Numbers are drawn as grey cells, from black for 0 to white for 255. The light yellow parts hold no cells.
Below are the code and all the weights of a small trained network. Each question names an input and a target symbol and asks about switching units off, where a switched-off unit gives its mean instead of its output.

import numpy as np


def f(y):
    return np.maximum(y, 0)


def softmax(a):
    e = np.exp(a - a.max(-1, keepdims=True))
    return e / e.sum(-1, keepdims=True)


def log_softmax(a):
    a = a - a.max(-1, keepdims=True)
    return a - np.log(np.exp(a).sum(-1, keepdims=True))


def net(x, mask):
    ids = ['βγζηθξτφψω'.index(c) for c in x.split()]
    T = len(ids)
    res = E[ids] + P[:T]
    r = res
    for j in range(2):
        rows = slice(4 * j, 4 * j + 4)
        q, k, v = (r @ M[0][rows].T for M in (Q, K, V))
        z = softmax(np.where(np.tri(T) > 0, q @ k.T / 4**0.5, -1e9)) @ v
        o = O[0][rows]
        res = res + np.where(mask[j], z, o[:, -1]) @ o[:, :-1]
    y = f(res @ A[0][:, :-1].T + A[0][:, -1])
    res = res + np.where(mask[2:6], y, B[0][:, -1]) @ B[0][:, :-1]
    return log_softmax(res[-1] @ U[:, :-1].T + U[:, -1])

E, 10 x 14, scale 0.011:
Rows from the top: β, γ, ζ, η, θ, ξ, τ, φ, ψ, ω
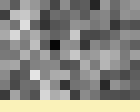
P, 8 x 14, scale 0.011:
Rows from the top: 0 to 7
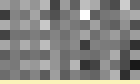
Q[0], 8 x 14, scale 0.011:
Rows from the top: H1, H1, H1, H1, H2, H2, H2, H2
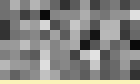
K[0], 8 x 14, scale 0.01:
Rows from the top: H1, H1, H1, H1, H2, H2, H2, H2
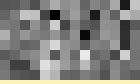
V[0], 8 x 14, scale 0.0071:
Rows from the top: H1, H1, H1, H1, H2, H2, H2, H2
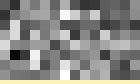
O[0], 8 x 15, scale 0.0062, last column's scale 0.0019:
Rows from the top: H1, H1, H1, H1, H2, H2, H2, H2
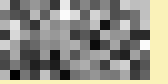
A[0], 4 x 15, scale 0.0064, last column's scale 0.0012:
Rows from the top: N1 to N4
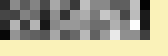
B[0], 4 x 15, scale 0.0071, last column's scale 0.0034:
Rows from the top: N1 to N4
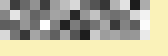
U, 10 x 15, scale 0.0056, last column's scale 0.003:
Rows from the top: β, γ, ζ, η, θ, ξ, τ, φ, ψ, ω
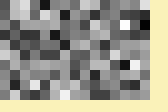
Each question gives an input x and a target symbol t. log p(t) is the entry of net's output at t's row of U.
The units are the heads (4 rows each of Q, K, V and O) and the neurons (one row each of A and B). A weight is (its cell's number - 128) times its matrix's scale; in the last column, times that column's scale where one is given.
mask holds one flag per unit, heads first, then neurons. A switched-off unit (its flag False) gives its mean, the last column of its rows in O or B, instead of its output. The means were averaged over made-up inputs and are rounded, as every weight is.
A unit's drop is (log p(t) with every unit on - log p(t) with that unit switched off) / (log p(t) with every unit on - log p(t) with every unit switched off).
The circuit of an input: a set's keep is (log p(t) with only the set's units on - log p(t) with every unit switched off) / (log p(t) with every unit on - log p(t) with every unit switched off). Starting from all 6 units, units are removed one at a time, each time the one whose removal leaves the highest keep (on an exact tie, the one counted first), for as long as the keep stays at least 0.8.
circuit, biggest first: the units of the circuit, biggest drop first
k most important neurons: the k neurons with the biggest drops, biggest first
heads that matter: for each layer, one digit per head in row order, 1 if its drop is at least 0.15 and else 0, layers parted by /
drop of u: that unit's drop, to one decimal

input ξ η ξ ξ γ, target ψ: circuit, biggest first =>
(H1, H2)
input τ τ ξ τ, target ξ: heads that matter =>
10
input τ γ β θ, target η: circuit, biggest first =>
(N3, H2)
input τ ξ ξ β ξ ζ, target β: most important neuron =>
(N2)
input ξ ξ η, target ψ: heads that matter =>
10
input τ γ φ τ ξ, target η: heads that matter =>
01
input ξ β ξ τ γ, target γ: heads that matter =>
10
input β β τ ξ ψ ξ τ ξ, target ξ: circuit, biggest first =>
(H1, N4, H2)
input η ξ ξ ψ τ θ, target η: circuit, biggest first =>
(H2, N3)
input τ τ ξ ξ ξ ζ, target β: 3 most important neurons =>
(N2, N4, N3)
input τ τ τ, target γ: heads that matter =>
11
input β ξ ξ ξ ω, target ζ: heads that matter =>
11
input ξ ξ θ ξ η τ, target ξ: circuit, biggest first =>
(N4, H2)
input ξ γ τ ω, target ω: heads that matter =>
10
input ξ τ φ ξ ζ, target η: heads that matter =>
01
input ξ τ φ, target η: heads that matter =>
01
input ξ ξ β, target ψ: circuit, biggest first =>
(H1)
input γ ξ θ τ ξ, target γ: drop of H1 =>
0.9
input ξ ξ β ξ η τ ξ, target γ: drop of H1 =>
1.1
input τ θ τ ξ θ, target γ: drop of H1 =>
0.9
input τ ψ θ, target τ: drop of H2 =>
1.2
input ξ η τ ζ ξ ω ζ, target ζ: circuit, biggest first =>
(H2)
